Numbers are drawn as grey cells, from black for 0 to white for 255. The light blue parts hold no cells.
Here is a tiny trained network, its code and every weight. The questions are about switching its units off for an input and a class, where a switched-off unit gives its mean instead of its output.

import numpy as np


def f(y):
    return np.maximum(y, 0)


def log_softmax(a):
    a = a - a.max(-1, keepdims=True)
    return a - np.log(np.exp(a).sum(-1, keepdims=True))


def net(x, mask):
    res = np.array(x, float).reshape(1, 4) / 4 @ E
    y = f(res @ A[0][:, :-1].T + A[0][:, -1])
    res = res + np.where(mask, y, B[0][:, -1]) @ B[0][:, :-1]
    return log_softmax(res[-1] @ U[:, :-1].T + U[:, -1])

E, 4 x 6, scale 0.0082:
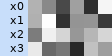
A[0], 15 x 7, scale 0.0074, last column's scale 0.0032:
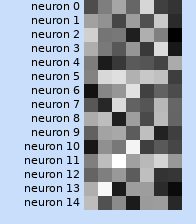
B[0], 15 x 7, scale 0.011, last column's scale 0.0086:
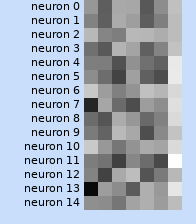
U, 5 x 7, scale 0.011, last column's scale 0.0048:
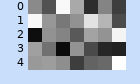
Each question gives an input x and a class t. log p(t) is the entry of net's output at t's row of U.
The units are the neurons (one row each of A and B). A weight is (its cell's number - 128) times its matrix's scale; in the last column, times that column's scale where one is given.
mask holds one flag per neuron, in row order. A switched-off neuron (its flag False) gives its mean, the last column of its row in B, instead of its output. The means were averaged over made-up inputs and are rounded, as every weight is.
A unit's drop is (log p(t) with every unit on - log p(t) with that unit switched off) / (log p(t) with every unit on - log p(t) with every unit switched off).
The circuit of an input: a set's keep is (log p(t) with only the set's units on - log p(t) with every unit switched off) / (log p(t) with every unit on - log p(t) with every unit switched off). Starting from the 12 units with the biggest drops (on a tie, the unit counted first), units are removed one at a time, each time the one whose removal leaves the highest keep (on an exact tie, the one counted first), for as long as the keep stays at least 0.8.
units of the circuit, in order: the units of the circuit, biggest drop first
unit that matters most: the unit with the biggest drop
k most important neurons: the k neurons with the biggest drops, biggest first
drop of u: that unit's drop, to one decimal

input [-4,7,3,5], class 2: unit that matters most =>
neuron 13
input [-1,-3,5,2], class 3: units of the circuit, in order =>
neuron 11; neuron 5
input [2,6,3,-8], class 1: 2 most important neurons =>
neuron 10; neuron 6
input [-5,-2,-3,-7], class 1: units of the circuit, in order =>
neuron 6; neuron 10
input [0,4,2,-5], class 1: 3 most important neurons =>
neuron 10; neuron 6; neuron 7
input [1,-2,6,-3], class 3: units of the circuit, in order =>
neuron 11; neuron 5
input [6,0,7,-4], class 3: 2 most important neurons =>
neuron 11; neuron 5
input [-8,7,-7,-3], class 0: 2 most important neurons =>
neuron 9; neuron 12
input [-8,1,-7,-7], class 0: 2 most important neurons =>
neuron 9; neuron 12
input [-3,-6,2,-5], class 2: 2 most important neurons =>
neuron 7; neuron 2
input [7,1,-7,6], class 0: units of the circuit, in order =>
neuron 3; neuron 8
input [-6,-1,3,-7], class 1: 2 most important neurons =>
neuron 6; neuron 10
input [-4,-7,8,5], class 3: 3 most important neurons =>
neuron 11; neuron 5; neuron 13
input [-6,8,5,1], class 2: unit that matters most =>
neuron 13
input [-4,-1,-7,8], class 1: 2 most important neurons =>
neuron 2; neuron 14
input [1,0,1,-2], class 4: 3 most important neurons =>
neuron 2; neuron 14; neuron 13
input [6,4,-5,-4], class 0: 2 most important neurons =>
neuron 8; neuron 11
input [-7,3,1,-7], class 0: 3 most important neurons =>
neuron 9; neuron 12; neuron 0
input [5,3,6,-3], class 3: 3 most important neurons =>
neuron 5; neuron 11; neuron 9
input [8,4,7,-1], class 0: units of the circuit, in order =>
neuron 8
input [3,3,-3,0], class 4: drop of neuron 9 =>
0.2
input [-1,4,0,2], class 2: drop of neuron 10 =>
0.1
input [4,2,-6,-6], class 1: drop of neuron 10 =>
0.4
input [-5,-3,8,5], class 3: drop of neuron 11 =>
0.4
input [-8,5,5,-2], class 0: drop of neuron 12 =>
0.1
